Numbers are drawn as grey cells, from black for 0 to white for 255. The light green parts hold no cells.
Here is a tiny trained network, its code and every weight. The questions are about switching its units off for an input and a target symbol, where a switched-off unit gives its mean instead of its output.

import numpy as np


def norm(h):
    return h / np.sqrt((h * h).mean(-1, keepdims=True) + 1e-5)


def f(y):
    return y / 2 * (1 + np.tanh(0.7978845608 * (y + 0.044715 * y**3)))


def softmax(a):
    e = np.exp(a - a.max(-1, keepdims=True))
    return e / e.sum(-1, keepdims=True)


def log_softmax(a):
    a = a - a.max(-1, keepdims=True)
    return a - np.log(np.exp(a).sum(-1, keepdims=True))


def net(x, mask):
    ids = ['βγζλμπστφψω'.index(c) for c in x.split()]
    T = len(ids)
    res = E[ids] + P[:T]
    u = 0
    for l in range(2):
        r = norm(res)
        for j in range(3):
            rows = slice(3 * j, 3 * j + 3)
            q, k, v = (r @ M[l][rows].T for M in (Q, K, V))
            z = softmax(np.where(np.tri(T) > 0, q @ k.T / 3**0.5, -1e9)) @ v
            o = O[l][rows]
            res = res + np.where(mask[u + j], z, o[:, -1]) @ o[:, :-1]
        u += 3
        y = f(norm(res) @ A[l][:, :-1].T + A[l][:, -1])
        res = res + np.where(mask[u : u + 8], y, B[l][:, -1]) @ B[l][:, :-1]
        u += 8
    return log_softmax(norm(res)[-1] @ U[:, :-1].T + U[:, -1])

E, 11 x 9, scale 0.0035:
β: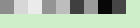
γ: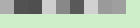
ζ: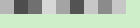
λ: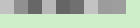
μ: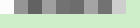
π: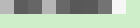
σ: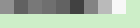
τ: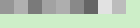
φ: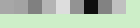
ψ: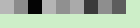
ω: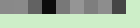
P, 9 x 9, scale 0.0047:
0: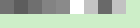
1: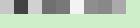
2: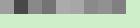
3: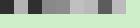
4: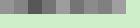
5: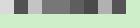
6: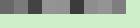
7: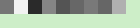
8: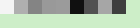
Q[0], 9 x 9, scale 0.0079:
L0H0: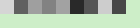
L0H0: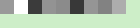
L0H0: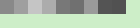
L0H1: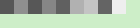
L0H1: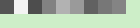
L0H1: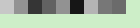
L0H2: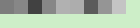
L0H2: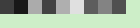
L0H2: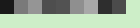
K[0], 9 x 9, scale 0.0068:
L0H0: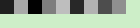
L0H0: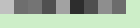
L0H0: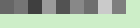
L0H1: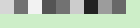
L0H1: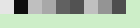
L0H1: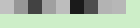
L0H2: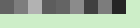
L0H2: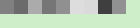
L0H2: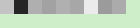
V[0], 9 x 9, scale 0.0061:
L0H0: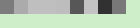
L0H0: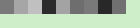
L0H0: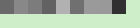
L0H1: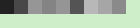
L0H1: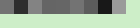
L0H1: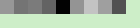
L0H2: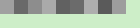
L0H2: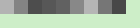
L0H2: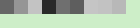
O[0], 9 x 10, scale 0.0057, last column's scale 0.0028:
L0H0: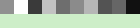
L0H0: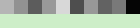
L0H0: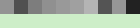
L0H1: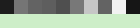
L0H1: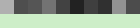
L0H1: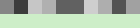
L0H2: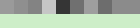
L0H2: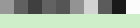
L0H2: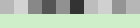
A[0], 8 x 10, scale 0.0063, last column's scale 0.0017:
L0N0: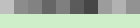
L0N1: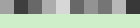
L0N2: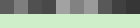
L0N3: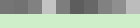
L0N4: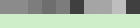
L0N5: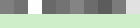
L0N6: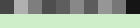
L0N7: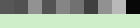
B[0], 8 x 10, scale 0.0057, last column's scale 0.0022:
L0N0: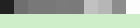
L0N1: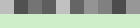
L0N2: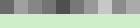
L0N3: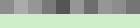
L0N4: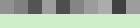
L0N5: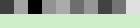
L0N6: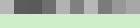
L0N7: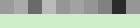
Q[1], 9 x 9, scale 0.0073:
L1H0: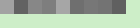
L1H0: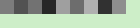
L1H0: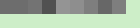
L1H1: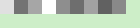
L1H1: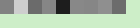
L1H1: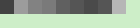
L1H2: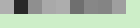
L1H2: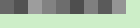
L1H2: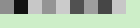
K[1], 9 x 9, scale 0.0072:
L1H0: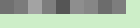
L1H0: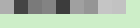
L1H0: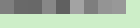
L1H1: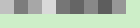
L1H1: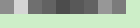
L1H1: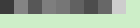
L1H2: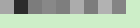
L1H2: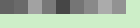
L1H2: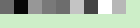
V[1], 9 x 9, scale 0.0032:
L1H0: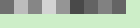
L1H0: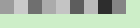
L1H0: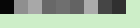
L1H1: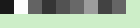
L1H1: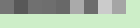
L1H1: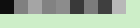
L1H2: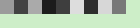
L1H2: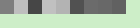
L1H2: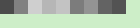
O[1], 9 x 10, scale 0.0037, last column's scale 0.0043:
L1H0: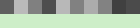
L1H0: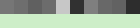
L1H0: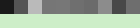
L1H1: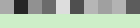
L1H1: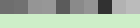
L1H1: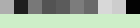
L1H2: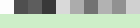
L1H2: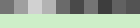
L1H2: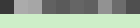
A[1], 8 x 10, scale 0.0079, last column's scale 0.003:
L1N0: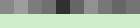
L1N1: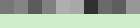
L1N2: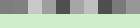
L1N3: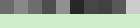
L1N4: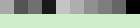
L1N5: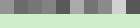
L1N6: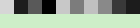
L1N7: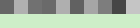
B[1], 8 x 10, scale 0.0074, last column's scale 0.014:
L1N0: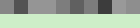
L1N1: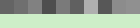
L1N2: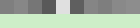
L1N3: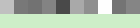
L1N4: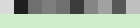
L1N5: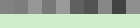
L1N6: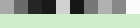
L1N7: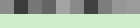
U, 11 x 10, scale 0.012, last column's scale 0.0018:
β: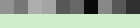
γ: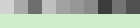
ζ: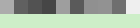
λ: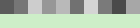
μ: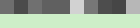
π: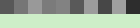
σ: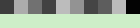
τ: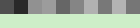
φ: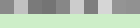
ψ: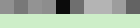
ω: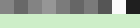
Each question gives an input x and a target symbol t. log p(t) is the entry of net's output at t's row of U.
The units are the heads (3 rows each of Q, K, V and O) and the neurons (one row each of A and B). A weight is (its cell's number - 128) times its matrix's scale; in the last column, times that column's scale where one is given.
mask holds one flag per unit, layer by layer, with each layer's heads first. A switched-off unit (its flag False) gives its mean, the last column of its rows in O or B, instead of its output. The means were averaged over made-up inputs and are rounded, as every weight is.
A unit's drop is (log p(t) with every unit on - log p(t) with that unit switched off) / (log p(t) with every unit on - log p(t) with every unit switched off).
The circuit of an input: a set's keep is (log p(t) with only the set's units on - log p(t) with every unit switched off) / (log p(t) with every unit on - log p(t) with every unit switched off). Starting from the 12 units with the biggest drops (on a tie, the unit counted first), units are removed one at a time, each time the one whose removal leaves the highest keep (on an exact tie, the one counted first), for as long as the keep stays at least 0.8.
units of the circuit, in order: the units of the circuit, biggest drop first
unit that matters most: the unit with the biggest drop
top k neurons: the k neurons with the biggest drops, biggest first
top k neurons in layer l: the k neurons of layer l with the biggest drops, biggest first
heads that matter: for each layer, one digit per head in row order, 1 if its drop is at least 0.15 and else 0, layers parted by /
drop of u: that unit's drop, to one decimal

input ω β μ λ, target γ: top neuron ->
(L1N6)
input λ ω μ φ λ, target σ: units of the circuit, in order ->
(L1N4, L0H2, L1N6)
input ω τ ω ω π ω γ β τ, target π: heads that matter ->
110 / 001
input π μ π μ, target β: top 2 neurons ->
(L1N6, L1N5)
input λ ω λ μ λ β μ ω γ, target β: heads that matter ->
000 / 001
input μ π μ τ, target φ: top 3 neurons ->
(L1N6, L1N4, L0N0)
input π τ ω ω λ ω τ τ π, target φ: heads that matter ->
010 / 000
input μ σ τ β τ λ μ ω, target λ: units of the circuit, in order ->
(L1H2, L1N6, L0H1)
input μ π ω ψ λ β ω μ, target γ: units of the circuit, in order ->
(L0H0, L1N6)
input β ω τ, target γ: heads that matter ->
100 / 001
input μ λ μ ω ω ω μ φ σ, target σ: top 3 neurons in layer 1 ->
(L1N4, L1N6, L1N1)
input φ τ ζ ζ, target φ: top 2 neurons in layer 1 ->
(L1N6, L1N4)
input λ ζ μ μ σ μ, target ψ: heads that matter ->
001 / 000
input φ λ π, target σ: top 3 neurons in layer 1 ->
(L1N4, L1N6, L1N1)
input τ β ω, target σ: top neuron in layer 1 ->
(L1N4)
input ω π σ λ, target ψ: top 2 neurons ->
(L1N6, L0N0)
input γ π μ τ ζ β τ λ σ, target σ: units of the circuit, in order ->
(L0H1, L1N4, L1H2, L1N6)
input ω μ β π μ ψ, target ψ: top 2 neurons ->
(L1N3, L1N6)
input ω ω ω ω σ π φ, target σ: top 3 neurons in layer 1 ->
(L1N4, L1N1, L1N6)
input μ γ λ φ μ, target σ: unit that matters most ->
L0H2
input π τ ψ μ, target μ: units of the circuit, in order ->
(L0H2, L1N6)
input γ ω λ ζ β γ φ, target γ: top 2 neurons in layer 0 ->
(L0N0, L0N1)
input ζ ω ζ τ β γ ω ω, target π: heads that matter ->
000 / 001
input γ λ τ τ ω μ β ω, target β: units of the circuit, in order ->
(L1H2, L0H1, L1N6)
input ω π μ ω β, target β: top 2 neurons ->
(L1N6, L1N3)
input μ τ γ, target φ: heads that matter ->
101 / 000
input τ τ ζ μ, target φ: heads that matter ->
001 / 000
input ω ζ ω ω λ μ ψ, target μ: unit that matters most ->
L1N6
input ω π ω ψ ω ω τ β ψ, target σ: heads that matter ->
010 / 001
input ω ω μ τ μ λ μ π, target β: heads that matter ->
001 / 000
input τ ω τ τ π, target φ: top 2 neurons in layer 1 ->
(L1N6, L1N4)
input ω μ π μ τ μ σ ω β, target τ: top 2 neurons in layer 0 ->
(L0N0, L0N4)
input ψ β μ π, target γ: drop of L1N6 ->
0.3
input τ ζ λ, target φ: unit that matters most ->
L0H2
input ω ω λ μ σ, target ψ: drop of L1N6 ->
0.6
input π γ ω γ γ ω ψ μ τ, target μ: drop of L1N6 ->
0.6
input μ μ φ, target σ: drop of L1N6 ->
0.2
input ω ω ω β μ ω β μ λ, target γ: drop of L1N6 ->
0.2
